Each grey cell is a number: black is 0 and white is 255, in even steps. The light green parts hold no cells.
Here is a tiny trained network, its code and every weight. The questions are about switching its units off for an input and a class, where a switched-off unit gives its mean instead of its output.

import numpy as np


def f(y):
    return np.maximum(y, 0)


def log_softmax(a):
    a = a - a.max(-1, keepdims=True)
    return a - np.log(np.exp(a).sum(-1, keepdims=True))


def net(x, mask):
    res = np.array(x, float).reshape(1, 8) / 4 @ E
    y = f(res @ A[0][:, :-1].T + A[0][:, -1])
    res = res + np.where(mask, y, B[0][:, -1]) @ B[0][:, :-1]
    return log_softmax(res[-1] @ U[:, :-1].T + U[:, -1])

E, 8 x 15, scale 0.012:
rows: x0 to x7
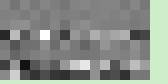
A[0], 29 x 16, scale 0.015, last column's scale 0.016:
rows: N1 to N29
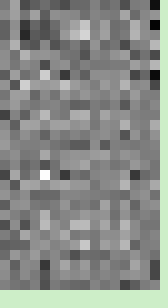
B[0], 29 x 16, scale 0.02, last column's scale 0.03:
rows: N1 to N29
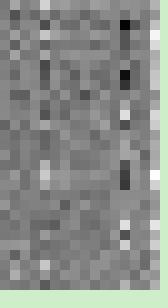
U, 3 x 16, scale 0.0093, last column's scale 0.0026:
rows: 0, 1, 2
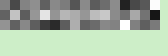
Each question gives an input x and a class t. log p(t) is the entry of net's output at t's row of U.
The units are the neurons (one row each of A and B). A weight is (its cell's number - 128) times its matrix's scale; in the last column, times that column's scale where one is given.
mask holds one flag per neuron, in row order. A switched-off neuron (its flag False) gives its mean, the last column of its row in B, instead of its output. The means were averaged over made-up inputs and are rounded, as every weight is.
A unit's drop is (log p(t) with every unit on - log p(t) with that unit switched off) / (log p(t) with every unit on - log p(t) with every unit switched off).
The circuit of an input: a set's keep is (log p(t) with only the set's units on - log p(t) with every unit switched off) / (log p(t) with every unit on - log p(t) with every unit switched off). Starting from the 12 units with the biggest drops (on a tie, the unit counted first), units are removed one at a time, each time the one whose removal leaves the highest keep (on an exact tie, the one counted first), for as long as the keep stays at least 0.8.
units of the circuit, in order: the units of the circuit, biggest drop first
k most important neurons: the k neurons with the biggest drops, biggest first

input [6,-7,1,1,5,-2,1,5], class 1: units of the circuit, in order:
N1
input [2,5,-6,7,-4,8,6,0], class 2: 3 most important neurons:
N23; N12; N25
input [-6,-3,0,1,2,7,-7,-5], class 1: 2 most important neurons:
N6; N3
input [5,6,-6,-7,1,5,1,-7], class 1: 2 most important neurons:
N27; N3
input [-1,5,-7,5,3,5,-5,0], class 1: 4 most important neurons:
N18; N3; N6; N9
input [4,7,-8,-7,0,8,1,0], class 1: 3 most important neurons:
N27; N8; N5
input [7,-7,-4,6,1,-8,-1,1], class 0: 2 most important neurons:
N8; N4
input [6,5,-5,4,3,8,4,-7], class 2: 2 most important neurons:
N23; N12
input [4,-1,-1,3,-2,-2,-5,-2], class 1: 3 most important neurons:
N3; N5; N6
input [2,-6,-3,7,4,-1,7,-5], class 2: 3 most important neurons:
N23; N12; N25
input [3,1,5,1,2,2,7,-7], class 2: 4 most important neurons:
N23; N12; N25; N18
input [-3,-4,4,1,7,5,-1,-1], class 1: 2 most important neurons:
N3; N8
